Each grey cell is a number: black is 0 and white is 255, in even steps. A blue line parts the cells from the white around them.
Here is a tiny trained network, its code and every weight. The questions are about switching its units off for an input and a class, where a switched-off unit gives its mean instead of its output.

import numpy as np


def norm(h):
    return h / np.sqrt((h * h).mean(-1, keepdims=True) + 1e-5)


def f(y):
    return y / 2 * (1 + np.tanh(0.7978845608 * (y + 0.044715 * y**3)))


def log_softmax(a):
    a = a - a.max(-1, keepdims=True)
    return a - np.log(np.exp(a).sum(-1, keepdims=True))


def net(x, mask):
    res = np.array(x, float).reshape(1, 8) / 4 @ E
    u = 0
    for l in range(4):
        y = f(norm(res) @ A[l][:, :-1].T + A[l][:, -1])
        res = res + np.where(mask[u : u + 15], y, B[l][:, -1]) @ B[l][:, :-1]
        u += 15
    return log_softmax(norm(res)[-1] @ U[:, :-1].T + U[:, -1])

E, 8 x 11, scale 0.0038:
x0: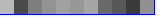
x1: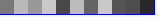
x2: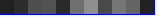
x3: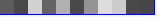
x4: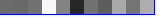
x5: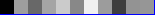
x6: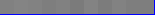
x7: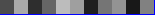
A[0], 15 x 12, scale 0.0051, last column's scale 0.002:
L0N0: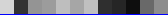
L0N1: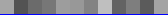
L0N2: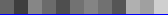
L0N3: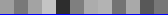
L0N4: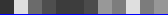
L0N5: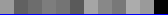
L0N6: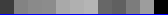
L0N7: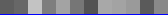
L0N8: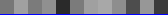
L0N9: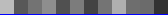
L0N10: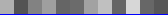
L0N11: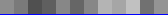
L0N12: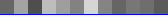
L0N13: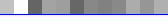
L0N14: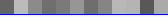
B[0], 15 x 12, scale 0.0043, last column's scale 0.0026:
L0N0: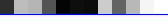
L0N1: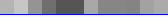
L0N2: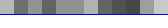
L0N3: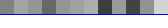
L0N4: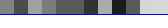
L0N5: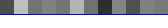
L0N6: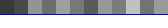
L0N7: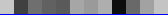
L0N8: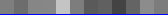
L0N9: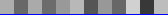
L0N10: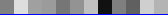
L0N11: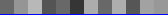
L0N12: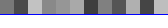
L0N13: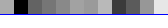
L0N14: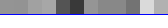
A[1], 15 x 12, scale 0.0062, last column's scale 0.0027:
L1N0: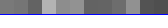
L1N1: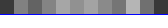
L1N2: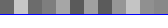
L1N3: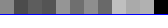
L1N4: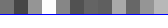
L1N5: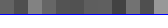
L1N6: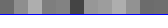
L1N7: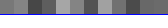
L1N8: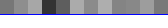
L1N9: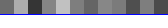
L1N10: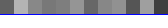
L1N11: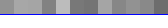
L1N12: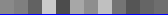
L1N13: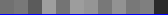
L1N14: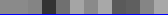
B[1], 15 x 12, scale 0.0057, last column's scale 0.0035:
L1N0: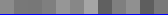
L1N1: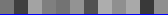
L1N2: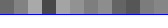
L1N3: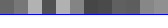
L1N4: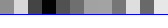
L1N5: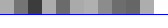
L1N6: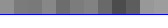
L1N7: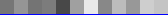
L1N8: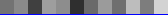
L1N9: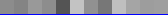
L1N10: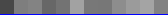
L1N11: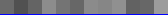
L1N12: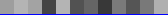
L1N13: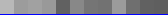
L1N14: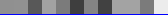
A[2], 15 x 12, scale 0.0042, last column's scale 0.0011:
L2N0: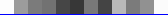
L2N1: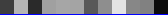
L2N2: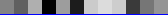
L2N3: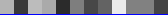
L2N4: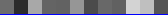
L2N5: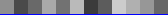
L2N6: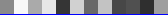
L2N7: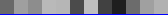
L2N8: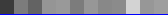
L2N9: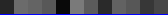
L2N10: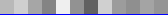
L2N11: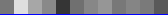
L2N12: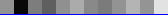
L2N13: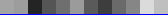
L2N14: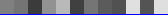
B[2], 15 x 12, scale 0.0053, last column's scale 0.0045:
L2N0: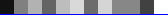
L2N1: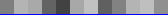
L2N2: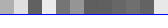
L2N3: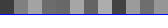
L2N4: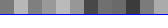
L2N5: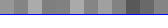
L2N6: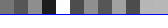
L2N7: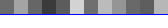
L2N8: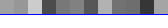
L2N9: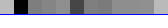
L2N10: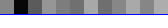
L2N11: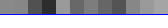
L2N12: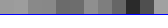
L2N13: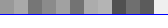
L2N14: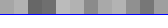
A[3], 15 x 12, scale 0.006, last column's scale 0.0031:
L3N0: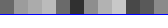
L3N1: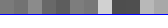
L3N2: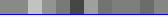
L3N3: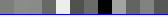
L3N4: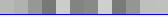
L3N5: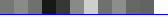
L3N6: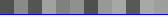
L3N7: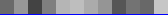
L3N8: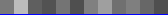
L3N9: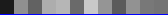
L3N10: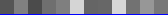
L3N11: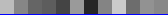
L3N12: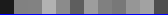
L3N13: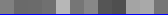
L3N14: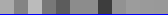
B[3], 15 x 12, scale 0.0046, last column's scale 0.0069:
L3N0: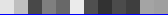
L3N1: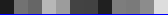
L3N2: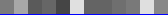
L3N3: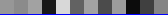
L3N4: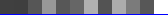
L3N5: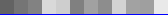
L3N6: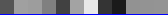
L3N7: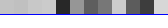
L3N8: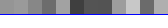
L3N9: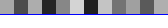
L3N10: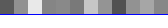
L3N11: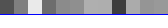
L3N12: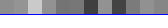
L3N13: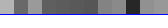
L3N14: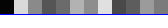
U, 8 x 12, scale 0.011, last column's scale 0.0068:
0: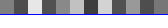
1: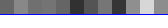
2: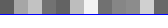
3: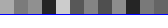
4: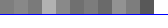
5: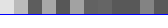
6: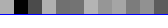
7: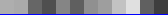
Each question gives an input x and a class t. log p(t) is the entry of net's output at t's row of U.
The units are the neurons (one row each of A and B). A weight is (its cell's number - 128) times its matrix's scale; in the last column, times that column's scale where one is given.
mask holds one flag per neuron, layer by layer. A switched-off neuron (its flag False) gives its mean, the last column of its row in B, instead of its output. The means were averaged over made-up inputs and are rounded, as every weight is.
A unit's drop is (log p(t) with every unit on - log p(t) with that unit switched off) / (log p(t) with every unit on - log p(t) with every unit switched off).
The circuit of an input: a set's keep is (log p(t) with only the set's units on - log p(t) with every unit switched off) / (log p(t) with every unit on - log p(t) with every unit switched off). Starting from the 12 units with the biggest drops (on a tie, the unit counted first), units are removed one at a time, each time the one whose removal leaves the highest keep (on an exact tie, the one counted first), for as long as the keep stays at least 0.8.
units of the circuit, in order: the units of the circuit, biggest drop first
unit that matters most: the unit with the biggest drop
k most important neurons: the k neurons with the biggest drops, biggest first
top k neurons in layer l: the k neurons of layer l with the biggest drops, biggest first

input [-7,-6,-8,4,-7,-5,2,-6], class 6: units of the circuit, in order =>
[L3N4 L2N10 L1N4]
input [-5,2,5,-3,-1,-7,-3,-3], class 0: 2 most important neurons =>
[L0N9 L0N0]
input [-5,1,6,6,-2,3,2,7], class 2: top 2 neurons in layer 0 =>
[L0N0 L0N13]
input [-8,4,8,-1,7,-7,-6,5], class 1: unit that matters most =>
L0N4
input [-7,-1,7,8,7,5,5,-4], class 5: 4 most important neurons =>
[L2N2 L3N0 L0N0 L3N4]
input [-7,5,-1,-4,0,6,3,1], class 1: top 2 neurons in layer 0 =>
[L0N4 L0N14]
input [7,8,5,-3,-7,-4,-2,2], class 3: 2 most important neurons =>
[L2N6 L1N4]
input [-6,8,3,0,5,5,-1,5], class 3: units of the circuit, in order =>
[L2N6 L1N12 L3N3]
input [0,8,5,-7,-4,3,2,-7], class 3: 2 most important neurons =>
[L2N6 L1N7]
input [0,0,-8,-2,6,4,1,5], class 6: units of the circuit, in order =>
[L0N13 L2N10 L3N4]
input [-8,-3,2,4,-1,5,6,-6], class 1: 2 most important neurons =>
[L0N4 L2N0]
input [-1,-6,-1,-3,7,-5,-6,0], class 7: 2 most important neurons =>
[L1N4 L2N6]
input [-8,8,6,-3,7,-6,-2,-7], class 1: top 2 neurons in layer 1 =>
[L1N7 L1N14]
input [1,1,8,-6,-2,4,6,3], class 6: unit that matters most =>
L2N9
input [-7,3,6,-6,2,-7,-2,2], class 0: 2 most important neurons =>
[L0N9 L0N0]
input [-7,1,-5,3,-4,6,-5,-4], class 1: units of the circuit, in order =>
[L0N4 L2N0 L3N1]
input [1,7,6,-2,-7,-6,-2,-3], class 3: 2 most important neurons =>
[L2N6 L1N4]
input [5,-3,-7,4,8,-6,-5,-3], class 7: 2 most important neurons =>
[L1N4 L1N5]
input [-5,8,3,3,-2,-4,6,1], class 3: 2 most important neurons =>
[L2N6 L0N0]
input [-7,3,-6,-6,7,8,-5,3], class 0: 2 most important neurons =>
[L3N9 L0N0]
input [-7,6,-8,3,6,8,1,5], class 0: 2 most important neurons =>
[L3N9 L0N0]
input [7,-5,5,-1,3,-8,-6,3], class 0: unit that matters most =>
L0N9
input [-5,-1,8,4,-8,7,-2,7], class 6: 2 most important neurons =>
[L2N0 L2N9]
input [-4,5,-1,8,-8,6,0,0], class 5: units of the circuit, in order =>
[L2N2 L3N0 L2N0 L1N14]
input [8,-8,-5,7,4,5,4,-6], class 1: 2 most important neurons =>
[L0N0 L2N6]
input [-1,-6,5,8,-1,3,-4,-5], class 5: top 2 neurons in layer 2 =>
[L2N2 L2N6]
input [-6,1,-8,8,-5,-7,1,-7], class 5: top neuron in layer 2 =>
[L2N2]
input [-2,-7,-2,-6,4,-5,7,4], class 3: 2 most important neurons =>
[L1N3 L2N2]
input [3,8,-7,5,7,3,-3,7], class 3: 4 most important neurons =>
[L2N6 L1N12 L3N3 L1N5]
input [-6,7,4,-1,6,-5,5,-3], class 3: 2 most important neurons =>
[L2N6 L0N0]
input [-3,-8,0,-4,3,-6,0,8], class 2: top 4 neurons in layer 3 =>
[L3N10 L3N11 L3N6 L3N9]
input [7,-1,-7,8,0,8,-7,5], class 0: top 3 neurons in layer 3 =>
[L3N9 L3N12 L3N5]
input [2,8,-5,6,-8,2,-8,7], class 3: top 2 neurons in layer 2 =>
[L2N6 L2N7]
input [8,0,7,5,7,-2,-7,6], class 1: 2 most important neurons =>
[L0N0 L3N4]
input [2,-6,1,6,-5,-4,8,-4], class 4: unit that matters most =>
L2N0
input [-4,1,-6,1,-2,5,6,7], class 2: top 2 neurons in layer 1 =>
[L1N9 L1N7]
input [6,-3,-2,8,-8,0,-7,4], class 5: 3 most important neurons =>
[L2N2 L3N0 L1N4]
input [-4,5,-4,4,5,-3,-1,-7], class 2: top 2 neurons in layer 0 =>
[L0N10 L0N3]
